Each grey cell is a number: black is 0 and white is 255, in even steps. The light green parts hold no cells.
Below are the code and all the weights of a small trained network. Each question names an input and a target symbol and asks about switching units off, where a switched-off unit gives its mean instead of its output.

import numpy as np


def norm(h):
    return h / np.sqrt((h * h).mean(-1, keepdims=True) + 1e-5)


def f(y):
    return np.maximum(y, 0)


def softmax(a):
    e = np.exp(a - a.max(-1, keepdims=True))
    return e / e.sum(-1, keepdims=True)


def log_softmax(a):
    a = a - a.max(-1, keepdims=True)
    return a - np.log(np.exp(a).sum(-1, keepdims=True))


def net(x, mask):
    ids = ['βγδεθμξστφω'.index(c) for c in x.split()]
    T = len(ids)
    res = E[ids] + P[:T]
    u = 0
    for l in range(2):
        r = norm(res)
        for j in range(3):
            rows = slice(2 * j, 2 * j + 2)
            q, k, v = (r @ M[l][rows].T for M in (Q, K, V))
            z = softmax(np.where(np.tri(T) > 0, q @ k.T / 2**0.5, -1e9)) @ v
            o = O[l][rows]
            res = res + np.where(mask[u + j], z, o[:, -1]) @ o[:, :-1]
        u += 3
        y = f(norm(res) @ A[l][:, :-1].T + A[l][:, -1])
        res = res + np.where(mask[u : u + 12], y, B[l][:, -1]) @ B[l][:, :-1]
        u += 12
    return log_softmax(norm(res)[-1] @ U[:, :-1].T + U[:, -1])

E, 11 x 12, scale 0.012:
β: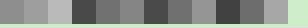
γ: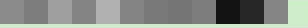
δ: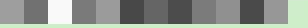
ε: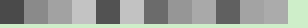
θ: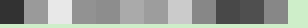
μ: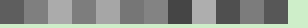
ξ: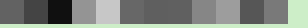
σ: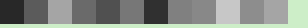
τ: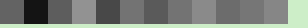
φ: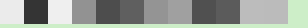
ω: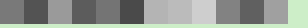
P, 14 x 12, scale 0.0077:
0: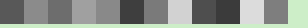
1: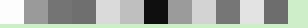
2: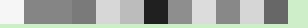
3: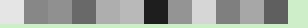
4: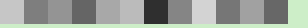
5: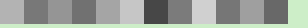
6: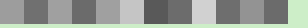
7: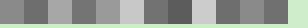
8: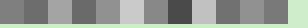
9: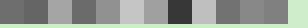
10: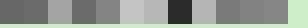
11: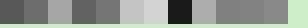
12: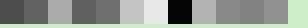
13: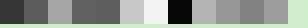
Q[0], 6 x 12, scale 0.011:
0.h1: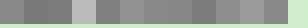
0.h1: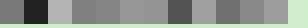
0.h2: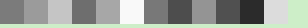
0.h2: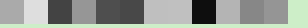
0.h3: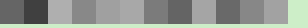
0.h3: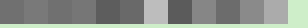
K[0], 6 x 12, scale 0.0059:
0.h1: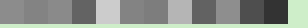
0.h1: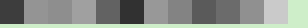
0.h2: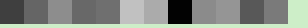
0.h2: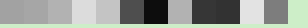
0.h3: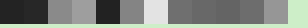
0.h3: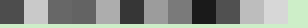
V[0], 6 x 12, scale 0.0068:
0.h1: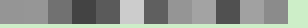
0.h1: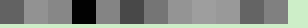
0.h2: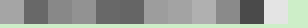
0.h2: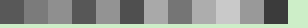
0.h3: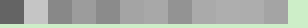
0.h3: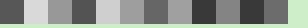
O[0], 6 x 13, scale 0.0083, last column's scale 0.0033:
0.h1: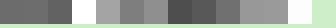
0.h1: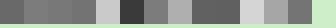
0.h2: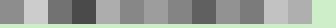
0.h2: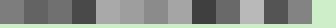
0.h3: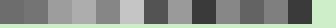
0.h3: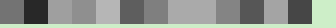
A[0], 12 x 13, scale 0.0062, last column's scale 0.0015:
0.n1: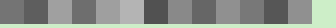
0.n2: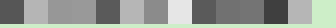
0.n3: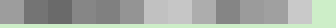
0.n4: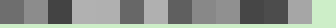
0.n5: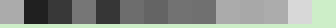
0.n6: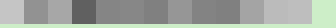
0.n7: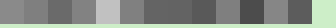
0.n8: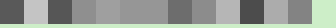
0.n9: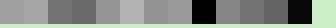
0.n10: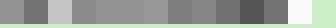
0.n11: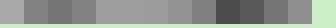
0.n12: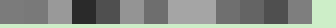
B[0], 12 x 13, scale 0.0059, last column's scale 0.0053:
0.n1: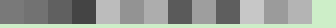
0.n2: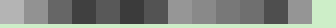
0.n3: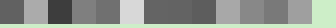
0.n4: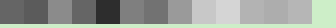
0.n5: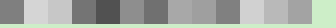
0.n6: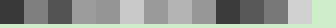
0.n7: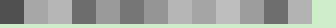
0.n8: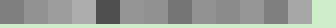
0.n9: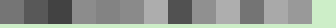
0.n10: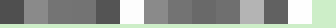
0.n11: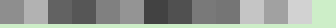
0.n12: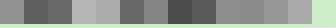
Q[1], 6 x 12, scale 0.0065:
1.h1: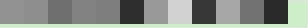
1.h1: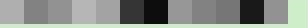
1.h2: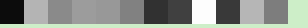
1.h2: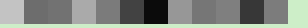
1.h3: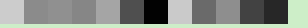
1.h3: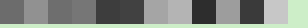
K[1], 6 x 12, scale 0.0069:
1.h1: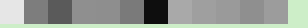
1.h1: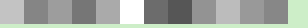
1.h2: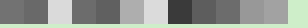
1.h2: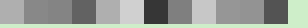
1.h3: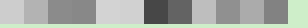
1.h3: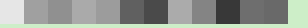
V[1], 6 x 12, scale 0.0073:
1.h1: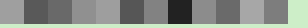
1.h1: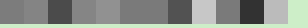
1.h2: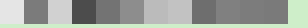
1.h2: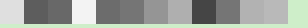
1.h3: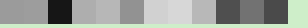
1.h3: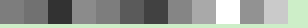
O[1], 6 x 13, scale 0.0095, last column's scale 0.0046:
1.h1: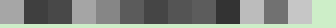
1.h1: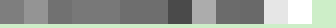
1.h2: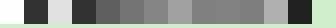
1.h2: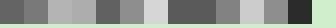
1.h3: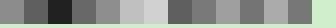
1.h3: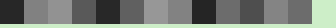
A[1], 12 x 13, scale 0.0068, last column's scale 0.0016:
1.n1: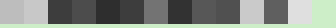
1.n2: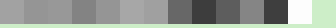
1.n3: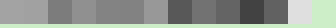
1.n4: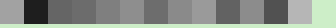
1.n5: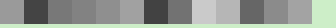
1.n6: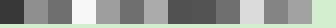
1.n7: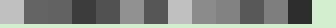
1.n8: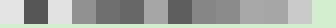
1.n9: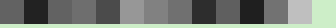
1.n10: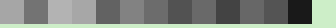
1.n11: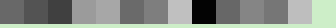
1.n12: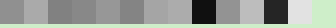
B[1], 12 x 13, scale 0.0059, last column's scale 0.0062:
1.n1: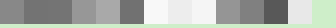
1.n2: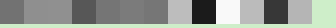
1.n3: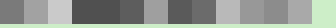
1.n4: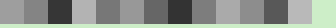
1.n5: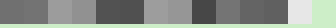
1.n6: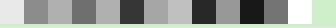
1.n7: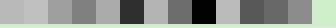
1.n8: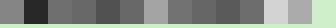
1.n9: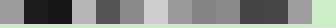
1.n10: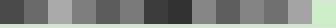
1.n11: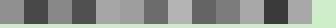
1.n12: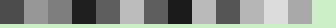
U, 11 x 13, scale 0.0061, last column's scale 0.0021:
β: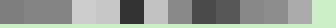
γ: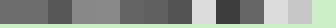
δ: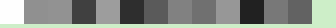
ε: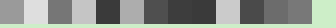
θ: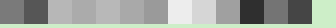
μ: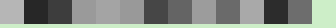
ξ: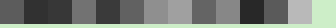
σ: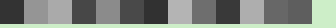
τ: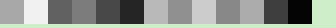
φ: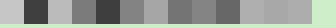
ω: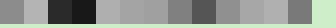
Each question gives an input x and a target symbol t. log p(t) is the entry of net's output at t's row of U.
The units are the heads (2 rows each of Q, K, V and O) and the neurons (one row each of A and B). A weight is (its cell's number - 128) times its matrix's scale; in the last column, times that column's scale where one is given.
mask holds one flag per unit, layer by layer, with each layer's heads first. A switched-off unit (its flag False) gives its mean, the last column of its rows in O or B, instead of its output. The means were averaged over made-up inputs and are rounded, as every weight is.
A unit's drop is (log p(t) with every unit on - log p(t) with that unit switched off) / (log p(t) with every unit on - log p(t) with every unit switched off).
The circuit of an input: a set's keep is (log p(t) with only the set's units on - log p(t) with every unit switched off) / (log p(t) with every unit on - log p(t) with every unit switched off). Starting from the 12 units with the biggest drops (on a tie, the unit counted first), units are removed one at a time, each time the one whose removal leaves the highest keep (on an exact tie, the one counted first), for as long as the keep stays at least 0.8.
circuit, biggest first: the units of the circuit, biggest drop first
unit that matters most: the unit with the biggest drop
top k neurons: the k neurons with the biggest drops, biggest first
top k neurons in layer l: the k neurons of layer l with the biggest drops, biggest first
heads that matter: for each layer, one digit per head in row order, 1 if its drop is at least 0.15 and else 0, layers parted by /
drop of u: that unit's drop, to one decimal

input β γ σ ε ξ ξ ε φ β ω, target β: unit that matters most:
0.h1
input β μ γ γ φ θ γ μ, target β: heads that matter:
100 / 010
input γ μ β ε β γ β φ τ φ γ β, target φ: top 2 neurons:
[0.n11, 1.n8]
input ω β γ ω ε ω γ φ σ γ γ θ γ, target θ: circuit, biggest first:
[1.h1, 0.h3]
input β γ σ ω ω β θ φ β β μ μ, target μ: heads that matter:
010 / 101
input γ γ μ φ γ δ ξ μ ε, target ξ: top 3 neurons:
[0.n4, 0.n2, 1.n9]
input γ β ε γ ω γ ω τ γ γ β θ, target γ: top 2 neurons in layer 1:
[1.n6, 1.n1]
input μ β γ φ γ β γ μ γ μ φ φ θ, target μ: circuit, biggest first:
[1.h1, 1.h3, 0.h2]
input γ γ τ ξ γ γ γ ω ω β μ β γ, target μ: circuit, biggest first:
[0.h2, 1.h3]
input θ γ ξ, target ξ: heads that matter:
010 / 001
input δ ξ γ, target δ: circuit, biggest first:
[0.h1, 1.h2]
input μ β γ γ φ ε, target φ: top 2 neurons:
[1.n8, 0.n2]
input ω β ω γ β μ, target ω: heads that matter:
001 / 101
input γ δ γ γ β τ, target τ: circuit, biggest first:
[0.h3]
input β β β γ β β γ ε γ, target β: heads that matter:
100 / 010
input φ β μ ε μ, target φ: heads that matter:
000 / 010
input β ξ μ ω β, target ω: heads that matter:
010 / 001
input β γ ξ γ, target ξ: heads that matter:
000 / 001
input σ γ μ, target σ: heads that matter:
000 / 001
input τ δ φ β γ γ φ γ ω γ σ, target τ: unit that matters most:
0.h3
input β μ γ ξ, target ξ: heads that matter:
000 / 001
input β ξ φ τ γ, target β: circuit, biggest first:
[0.h1, 1.h2]
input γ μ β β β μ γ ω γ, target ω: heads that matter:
010 / 000
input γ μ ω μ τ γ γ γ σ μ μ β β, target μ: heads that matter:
010 / 100
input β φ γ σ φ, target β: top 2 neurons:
[1.n6, 0.n6]
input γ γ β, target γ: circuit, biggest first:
[0.h2, 0.h3, 1.h1]
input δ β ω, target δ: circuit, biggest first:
[0.h1, 1.h2]
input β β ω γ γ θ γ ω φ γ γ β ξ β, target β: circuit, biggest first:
[0.h1, 1.n6]
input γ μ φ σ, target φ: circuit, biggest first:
[1.h2]
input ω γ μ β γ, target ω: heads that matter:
000 / 101
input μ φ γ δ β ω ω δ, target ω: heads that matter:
010 / 000
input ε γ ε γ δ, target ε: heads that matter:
100 / 000
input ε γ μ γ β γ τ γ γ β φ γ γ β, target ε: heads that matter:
101 / 000
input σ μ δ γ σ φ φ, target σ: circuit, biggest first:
[1.h3]
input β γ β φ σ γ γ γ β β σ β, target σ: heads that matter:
000 / 001
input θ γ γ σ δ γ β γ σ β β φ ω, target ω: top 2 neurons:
[0.n3, 1.n1]
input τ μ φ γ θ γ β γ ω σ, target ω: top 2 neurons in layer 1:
[1.n12, 1.n5]
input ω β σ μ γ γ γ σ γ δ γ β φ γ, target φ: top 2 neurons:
[0.n11, 1.n8]
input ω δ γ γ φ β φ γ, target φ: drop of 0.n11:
0.1
